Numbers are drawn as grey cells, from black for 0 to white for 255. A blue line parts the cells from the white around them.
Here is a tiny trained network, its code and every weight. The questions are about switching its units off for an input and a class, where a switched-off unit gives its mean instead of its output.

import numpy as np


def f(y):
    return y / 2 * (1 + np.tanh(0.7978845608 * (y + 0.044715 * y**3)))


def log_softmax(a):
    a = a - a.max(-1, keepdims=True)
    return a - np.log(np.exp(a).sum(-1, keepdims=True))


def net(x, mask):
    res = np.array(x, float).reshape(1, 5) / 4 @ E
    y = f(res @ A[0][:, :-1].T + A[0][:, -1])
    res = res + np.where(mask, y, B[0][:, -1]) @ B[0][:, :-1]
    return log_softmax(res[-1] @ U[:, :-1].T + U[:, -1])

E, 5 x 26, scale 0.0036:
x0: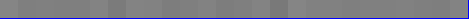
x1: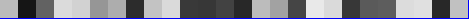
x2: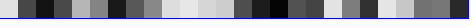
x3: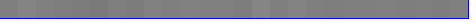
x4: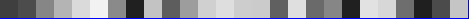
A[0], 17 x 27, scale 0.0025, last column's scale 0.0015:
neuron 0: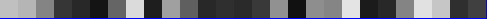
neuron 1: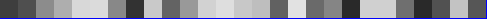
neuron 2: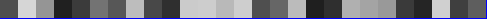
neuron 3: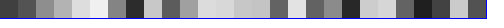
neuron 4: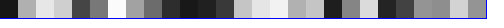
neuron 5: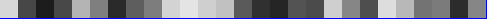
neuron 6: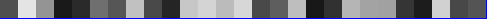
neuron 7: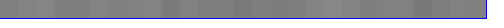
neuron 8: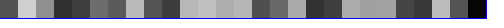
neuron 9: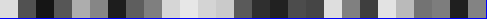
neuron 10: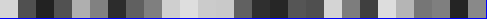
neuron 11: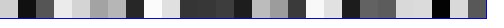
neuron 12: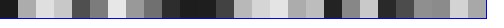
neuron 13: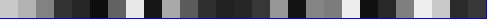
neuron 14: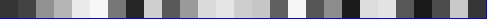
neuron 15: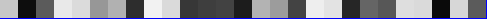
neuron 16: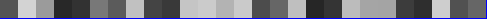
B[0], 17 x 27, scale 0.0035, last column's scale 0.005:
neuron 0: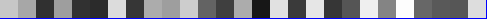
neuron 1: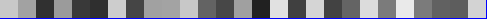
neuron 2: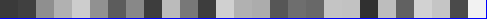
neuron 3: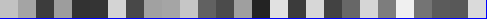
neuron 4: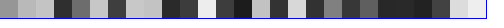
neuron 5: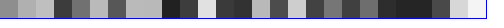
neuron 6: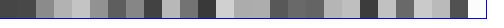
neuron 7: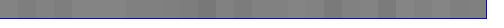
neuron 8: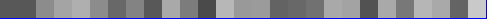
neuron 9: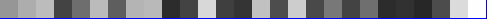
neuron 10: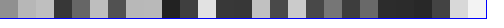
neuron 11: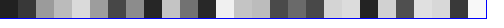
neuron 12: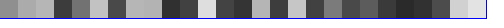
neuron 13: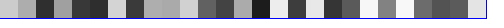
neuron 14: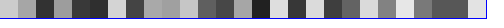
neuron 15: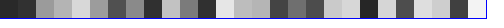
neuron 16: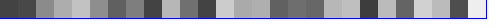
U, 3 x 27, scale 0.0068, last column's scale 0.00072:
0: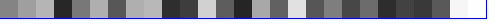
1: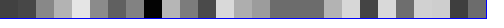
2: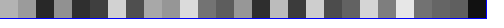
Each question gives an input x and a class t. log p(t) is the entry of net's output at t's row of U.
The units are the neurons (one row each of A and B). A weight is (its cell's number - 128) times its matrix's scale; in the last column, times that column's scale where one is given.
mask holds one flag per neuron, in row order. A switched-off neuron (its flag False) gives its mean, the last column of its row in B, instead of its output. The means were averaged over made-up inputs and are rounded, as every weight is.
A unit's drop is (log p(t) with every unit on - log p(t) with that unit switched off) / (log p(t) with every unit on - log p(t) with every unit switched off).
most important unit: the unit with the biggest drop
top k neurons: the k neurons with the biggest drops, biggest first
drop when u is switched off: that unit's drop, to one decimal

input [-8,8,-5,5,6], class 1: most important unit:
neuron 11
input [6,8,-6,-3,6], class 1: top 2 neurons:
neuron 11; neuron 15
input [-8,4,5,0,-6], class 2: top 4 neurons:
neuron 13; neuron 0; neuron 4; neuron 12
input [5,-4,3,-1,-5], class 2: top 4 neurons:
neuron 13; neuron 0; neuron 11; neuron 15
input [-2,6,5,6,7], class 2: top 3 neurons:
neuron 14; neuron 3; neuron 1
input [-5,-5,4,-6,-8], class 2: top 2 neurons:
neuron 13; neuron 0
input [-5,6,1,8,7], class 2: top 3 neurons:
neuron 14; neuron 3; neuron 1
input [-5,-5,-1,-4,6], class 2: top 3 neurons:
neuron 14; neuron 3; neuron 1
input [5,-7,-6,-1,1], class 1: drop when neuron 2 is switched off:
0.7
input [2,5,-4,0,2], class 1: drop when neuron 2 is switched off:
-0.1
